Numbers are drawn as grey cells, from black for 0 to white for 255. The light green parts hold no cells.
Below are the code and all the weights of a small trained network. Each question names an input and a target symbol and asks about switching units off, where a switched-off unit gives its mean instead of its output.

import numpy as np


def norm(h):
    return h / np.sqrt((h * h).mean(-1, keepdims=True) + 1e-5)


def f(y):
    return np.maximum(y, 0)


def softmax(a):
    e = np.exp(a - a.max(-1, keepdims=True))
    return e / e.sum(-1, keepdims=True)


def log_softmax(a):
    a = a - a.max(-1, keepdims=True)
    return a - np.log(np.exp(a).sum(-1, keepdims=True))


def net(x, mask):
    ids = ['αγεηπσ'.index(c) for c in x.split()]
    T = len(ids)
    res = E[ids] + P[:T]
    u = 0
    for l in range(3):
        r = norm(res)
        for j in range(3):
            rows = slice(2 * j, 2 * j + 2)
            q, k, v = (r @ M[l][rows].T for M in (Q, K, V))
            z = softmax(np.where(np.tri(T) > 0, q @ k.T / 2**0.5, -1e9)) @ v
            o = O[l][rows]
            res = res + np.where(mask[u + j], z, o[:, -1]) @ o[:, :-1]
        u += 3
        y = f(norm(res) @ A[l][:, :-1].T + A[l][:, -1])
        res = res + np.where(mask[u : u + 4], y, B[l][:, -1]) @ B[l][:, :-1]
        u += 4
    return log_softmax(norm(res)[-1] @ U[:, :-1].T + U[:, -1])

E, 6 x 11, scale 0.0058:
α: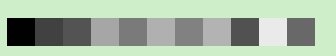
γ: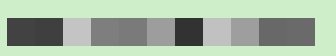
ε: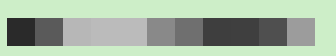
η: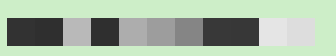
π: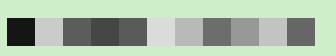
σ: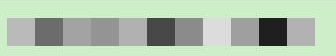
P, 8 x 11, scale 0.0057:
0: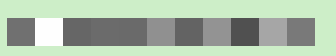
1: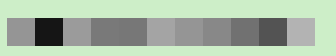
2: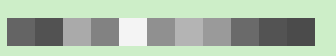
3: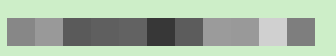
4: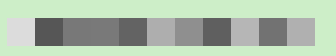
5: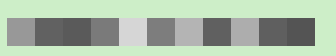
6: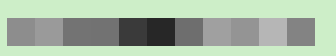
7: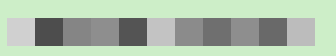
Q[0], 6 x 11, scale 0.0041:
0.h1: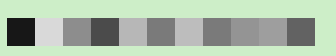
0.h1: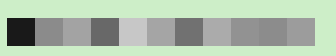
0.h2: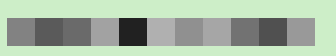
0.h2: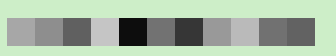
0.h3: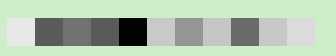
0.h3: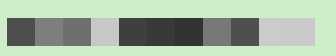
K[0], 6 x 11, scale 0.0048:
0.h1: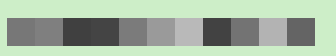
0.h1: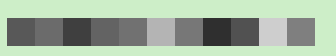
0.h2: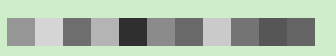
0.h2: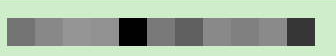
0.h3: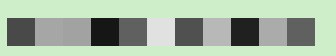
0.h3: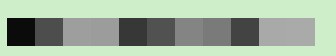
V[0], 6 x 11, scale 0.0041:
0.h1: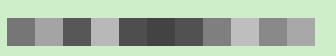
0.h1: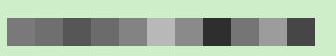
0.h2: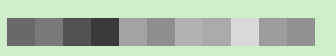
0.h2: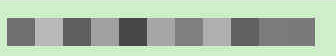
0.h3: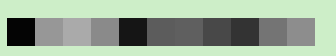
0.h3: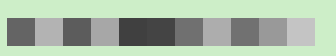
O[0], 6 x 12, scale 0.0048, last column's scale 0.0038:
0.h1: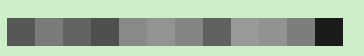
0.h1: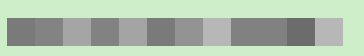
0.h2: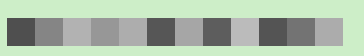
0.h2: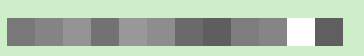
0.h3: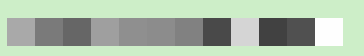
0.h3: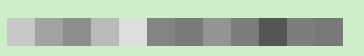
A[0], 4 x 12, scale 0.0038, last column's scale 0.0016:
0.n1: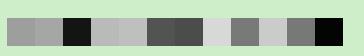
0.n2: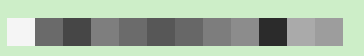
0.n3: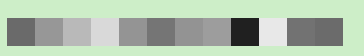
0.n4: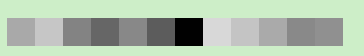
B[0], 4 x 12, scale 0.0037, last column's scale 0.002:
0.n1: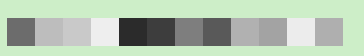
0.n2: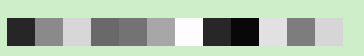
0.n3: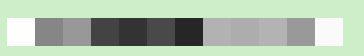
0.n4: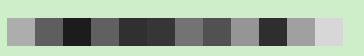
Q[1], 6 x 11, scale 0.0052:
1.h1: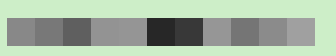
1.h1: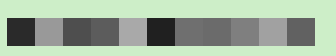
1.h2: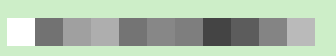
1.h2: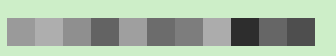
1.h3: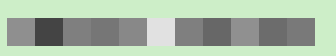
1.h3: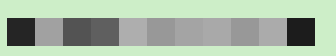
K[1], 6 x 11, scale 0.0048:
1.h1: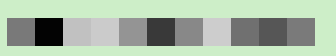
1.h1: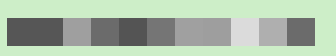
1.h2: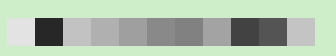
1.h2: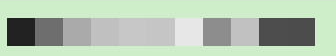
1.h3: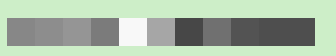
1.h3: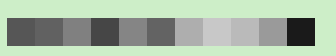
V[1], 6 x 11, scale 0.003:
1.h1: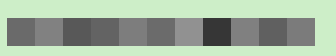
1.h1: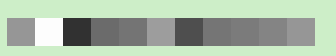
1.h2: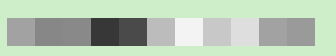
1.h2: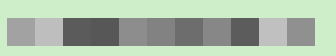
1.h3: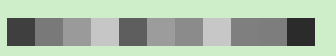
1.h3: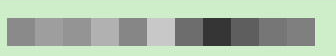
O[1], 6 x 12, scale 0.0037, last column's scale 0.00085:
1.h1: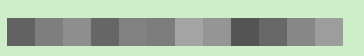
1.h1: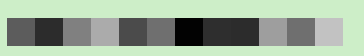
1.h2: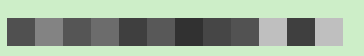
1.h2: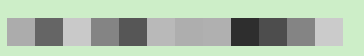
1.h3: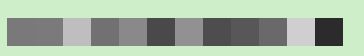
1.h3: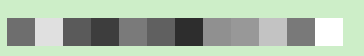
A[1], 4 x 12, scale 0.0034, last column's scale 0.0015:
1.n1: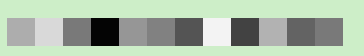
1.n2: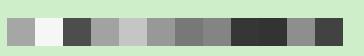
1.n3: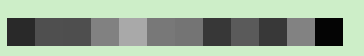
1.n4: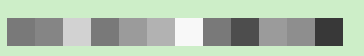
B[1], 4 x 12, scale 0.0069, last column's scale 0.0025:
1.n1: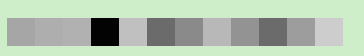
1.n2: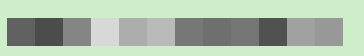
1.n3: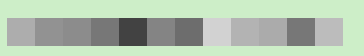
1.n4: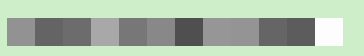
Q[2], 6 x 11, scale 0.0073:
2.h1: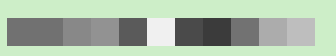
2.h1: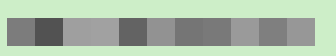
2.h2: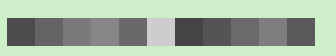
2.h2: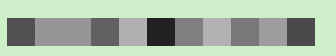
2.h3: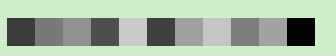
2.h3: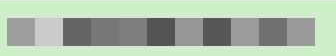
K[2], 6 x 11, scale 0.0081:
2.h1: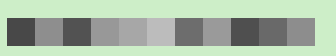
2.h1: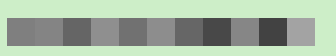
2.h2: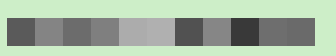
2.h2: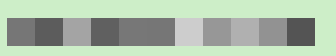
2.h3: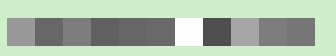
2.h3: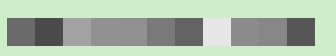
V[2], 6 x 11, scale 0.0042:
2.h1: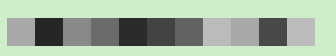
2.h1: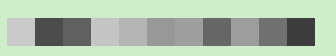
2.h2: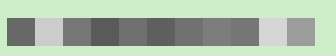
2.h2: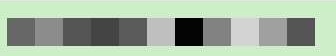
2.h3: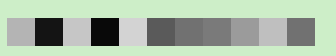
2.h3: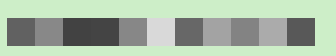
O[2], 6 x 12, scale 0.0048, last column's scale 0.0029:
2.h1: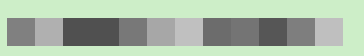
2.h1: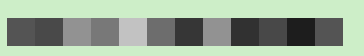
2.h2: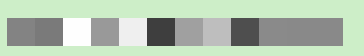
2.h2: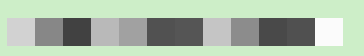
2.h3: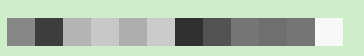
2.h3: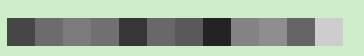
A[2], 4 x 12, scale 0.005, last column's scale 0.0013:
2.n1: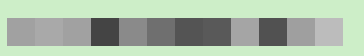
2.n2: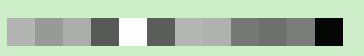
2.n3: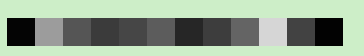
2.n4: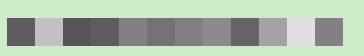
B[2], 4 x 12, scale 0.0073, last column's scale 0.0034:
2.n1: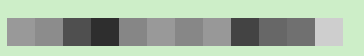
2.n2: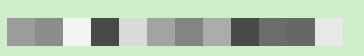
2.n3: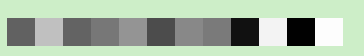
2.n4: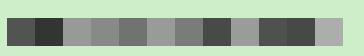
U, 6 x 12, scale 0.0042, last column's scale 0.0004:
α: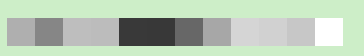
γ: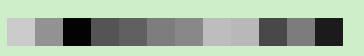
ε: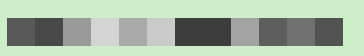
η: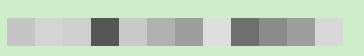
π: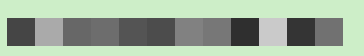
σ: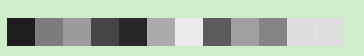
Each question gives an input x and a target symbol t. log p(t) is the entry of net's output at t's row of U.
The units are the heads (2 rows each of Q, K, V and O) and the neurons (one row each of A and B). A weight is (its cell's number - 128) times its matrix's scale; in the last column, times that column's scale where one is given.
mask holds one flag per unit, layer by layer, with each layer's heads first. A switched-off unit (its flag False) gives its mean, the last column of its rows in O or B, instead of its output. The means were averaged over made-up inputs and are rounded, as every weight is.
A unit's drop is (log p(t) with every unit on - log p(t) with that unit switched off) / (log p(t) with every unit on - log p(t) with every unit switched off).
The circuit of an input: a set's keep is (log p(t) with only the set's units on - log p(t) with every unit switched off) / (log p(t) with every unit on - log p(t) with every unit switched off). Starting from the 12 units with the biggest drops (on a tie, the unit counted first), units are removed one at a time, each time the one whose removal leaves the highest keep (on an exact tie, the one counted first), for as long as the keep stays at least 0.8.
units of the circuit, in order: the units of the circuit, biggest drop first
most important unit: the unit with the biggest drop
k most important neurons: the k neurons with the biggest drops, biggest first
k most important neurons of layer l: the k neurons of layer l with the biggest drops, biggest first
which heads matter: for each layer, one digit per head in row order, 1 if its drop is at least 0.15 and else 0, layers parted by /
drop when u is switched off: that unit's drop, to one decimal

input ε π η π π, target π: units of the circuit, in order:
(0.h3; 2.n3; 2.h1; 1.h2)
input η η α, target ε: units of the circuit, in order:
(2.h3; 2.n3)
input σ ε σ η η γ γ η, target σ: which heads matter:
100 / 000 / 011
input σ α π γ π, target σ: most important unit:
2.h2
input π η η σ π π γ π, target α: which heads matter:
010 / 100 / 110
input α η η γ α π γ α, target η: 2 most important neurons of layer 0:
(0.n1; 0.n3)
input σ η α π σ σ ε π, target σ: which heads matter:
000 / 000 / 011
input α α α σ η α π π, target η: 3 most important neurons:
(0.n1; 0.n3; 2.n2)
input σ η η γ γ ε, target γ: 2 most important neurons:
(1.n3; 1.n4)
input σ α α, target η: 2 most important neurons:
(0.n3; 2.n2)
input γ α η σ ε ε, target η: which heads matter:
001 / 000 / 001
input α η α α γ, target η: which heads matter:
000 / 000 / 011
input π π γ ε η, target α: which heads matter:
001 / 100 / 110
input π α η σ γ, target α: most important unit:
2.h1
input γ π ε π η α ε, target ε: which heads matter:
001 / 000 / 000
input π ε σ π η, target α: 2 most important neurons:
(1.n3; 2.n3)
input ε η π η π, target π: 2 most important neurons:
(2.n3; 1.n2)
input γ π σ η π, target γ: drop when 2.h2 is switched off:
0.5
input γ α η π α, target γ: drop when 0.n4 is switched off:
0.2
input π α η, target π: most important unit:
2.h3
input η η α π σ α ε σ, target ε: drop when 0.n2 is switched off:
0.3
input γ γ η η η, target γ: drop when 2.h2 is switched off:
0.3
